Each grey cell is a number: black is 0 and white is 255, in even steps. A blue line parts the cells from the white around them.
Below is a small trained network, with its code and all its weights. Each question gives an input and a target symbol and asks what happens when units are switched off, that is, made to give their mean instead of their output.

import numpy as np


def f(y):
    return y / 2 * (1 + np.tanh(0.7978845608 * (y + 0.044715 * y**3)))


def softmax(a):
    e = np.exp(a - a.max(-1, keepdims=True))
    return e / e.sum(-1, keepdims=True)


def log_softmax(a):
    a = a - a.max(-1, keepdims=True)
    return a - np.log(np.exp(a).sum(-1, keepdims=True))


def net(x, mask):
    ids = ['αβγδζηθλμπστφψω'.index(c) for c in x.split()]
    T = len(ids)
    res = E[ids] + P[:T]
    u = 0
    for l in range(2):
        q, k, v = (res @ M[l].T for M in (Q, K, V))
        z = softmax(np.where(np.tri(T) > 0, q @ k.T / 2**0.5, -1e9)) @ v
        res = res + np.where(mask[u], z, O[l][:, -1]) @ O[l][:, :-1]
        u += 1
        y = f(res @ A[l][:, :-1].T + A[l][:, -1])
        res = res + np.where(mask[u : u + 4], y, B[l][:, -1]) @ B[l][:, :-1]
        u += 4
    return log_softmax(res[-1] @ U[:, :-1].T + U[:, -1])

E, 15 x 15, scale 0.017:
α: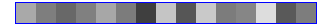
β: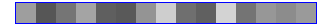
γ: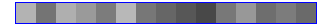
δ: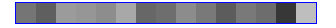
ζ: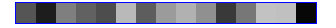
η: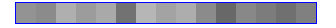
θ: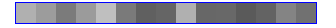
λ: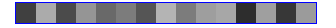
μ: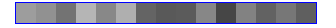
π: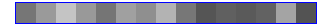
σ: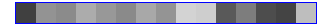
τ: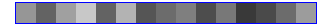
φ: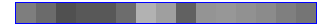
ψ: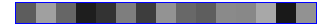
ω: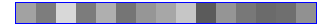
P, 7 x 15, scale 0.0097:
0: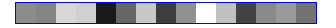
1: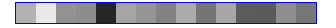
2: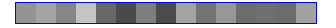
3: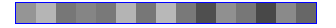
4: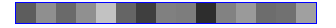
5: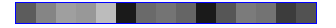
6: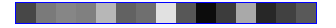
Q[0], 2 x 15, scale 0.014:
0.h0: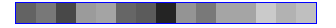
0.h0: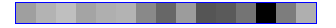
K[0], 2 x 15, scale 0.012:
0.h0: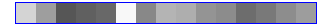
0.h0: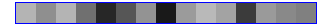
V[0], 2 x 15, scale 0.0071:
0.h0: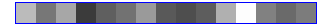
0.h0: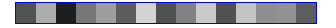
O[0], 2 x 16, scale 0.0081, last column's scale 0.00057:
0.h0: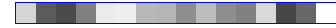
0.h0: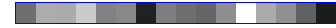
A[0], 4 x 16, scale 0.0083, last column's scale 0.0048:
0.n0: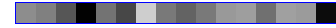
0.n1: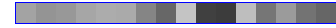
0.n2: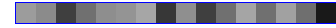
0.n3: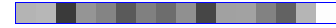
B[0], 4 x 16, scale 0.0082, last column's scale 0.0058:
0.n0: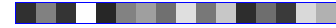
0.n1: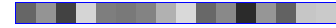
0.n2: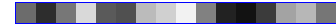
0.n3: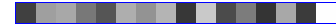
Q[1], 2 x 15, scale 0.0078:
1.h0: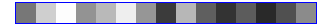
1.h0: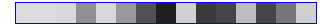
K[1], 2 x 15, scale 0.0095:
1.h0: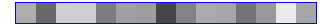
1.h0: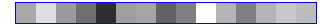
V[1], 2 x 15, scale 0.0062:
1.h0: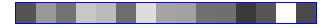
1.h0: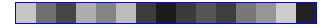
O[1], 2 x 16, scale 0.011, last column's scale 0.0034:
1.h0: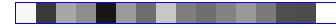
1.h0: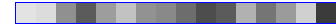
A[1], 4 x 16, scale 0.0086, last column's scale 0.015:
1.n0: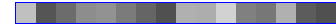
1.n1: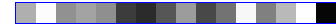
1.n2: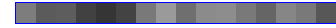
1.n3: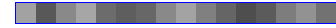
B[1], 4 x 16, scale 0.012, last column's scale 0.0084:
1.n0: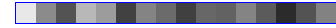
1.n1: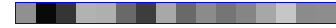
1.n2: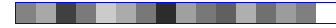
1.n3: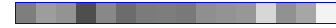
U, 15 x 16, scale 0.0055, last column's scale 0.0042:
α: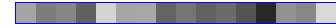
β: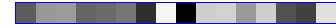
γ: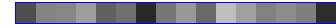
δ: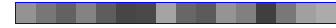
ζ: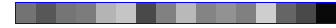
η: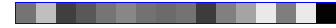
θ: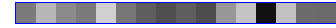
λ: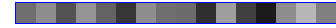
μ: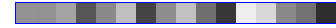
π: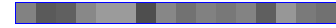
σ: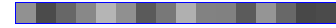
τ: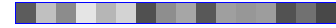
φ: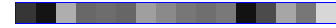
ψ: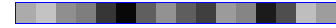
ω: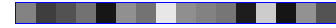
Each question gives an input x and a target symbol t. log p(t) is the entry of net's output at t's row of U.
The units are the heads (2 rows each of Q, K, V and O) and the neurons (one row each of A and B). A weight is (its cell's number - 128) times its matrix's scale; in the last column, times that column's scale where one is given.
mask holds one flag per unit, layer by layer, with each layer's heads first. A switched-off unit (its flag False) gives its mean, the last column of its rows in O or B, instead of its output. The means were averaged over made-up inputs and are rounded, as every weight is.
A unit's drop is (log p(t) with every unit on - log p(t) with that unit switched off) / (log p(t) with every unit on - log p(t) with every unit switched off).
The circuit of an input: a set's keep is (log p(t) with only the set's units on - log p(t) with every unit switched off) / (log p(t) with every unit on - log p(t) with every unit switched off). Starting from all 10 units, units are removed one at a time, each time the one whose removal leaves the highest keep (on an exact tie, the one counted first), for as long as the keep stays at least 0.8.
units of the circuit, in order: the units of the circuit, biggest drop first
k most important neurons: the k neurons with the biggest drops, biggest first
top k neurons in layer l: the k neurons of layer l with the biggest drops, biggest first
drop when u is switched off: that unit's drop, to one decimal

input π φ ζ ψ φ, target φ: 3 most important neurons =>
(1.n3 1.n2 0.n0)
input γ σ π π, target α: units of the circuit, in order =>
(1.h0 0.h0 0.n0 0.n1)
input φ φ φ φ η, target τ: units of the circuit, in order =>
(0.h0 0.n1)
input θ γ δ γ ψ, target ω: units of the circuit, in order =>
(0.h0)
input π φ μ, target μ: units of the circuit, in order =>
(1.h0 0.h0 1.n3 1.n2)
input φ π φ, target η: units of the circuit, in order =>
(1.n2 0.h0 1.n3 0.n0)
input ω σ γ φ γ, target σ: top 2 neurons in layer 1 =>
(1.n2 1.n0)
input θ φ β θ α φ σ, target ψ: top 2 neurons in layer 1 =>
(1.n2 1.n1)
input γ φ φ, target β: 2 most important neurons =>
(1.n2 0.n3)
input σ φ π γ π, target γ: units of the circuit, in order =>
(0.h0 1.h0 1.n2)
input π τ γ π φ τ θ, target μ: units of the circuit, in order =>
(1.h0 1.n3 0.h0 1.n2)
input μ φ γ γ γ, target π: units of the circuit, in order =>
(1.n1 1.h0 0.h0 0.n1)
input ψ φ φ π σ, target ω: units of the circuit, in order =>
(1.n2 0.h0)
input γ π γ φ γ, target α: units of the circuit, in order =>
(0.h0 0.n0 1.n3)
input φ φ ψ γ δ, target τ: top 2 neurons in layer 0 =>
(0.n1 0.n3)
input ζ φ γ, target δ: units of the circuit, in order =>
(1.n1 1.h0 0.h0 0.n1)
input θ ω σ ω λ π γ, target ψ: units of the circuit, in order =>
(0.h0 1.h0)
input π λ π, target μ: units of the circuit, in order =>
(1.h0 0.h0 1.n2 1.n3)
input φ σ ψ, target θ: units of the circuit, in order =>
(1.n2 0.h0 0.n3 0.n1)
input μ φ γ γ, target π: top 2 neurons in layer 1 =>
(1.n1 1.n3)
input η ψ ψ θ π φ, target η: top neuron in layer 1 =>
(1.n2)
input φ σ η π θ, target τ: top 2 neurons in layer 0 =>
(0.n1 0.n3)
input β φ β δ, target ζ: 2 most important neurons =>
(1.n2 1.n3)
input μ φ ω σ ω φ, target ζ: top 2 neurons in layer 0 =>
(0.n0 0.n1)
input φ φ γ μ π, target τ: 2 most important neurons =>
(0.n1 1.n3)
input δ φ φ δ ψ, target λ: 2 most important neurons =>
(0.n0 1.n3)
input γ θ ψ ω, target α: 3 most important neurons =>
(0.n0 0.n1 1.n3)
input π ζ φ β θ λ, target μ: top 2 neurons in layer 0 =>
(0.n2 0.n3)
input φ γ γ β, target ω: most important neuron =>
(0.n0)
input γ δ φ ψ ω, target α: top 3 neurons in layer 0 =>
(0.n0 0.n1 0.n3)
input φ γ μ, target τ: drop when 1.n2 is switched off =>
-0.1
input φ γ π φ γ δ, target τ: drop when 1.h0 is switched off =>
0.4
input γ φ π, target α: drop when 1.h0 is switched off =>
0.9
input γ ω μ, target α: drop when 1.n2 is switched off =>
-0.1
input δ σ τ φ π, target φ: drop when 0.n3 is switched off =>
0.1
